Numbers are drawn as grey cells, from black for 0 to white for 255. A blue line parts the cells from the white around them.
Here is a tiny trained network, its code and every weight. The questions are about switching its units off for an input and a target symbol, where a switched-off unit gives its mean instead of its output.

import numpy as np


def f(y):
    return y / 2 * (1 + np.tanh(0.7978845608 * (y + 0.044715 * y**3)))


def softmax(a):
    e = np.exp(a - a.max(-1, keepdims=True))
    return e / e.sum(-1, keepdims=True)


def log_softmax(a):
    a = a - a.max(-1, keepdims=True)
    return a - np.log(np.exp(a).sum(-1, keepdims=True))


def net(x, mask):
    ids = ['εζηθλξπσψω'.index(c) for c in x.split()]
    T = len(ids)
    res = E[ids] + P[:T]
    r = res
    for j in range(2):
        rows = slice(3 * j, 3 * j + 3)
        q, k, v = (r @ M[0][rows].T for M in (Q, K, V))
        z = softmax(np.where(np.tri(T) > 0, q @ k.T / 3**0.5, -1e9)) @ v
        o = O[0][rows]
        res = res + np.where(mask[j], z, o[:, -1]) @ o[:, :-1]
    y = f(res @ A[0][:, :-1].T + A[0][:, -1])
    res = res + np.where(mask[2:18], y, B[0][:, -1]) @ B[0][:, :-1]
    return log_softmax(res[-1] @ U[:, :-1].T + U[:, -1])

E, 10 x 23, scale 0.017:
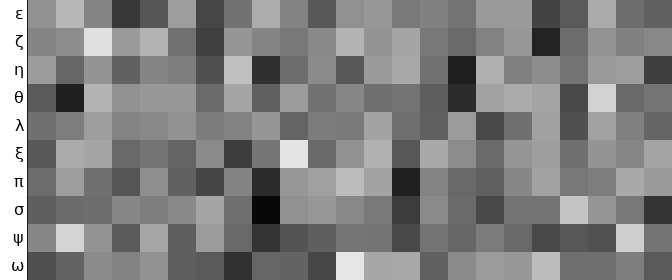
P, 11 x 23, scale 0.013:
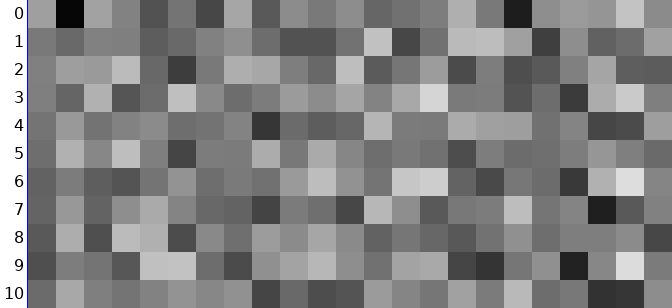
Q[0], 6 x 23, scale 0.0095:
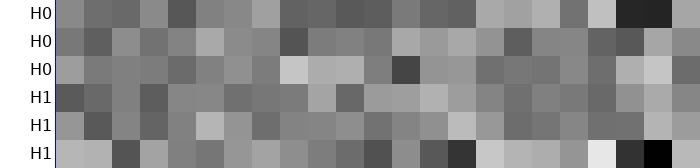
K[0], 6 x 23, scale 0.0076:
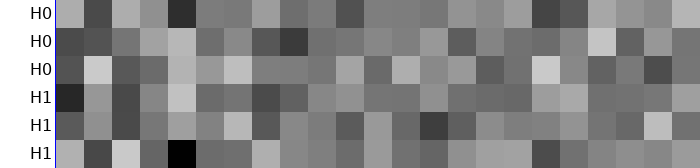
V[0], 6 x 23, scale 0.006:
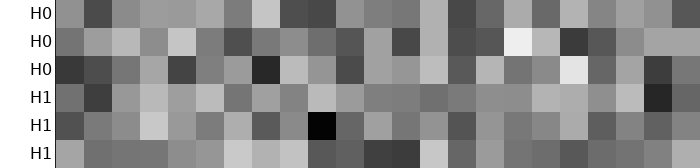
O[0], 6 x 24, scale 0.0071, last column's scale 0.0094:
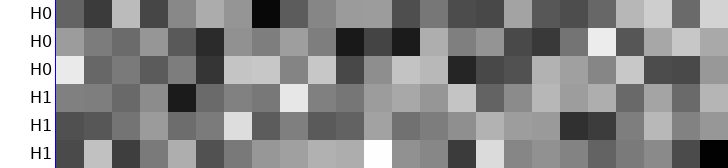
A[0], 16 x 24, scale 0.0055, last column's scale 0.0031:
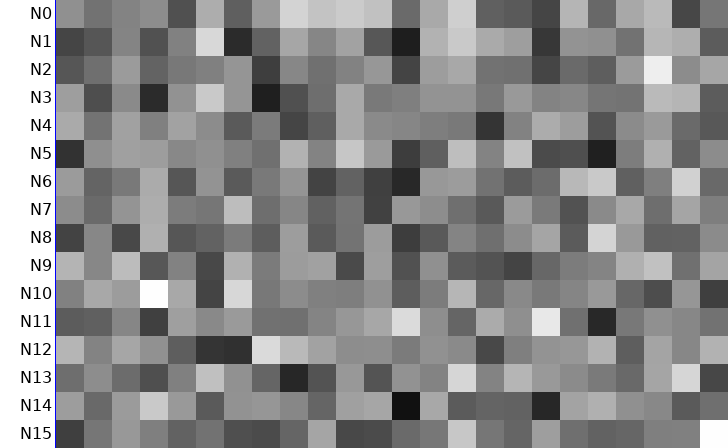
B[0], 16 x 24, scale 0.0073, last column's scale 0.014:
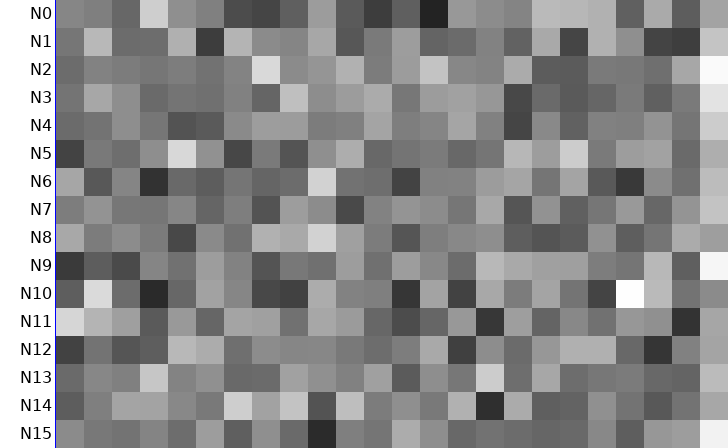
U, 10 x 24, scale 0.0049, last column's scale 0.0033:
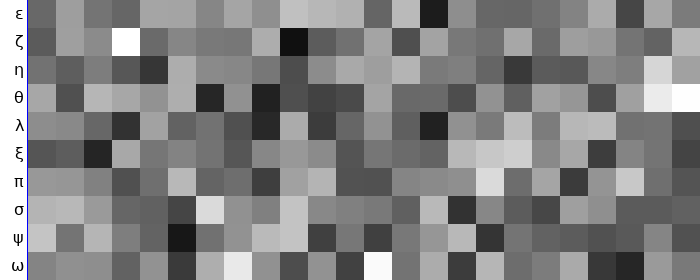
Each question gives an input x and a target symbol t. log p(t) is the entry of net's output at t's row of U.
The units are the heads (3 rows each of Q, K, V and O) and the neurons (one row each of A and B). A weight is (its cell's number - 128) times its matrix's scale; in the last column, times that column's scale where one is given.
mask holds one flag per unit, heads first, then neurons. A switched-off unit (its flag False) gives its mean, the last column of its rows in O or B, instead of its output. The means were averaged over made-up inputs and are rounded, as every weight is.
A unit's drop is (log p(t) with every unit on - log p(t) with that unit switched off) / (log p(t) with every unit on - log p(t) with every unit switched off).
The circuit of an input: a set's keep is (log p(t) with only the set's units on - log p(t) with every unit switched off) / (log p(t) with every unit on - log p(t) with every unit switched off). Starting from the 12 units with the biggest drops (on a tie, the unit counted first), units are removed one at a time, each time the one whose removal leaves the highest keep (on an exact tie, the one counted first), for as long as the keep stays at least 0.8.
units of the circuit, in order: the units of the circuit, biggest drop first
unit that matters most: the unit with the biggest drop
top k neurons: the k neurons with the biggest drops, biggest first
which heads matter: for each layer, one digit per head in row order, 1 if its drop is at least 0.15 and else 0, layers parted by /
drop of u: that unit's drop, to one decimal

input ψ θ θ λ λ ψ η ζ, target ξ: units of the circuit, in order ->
H0; N5
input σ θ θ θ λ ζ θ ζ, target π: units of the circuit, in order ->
H0; N11
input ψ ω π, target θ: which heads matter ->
10
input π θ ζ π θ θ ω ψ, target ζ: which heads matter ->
10
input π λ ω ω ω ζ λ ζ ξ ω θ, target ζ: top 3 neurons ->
N6; N13; N2
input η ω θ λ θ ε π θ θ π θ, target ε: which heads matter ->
10
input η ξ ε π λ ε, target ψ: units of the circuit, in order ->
H0; N6
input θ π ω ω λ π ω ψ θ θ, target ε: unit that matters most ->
H1
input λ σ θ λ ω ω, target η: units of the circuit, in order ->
H1; N1; N0
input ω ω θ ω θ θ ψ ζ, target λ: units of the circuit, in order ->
H0; N2
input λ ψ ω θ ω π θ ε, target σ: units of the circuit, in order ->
H0; N11; N9
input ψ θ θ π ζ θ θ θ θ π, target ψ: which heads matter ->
01
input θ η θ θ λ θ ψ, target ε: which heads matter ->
01
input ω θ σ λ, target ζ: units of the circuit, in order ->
H0; N0; N6
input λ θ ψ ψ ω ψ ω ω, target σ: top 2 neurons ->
N11; N9
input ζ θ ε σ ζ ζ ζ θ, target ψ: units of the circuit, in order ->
H0; N6; N9
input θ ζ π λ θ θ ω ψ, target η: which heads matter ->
10
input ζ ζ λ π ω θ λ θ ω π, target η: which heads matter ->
11
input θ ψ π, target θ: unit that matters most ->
N3
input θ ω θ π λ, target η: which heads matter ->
10
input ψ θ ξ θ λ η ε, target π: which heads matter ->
01
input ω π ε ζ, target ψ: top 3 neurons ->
N1; N6; N13
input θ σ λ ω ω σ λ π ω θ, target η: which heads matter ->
11
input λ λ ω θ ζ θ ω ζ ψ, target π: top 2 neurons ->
N10; N1
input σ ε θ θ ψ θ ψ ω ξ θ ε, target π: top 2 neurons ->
N11; N5
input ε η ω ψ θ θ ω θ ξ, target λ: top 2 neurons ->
N10; N2
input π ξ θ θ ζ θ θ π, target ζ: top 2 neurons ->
N13; N6
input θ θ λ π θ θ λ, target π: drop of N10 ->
0.0
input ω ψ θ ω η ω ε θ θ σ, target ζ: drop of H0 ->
0.8
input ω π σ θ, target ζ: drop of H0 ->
0.6
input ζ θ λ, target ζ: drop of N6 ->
0.5
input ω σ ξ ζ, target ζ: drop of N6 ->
0.2
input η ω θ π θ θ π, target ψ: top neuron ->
N13
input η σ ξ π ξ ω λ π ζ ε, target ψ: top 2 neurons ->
N6; N1
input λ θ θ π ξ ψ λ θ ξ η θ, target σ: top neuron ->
N11
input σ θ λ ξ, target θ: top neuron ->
N1
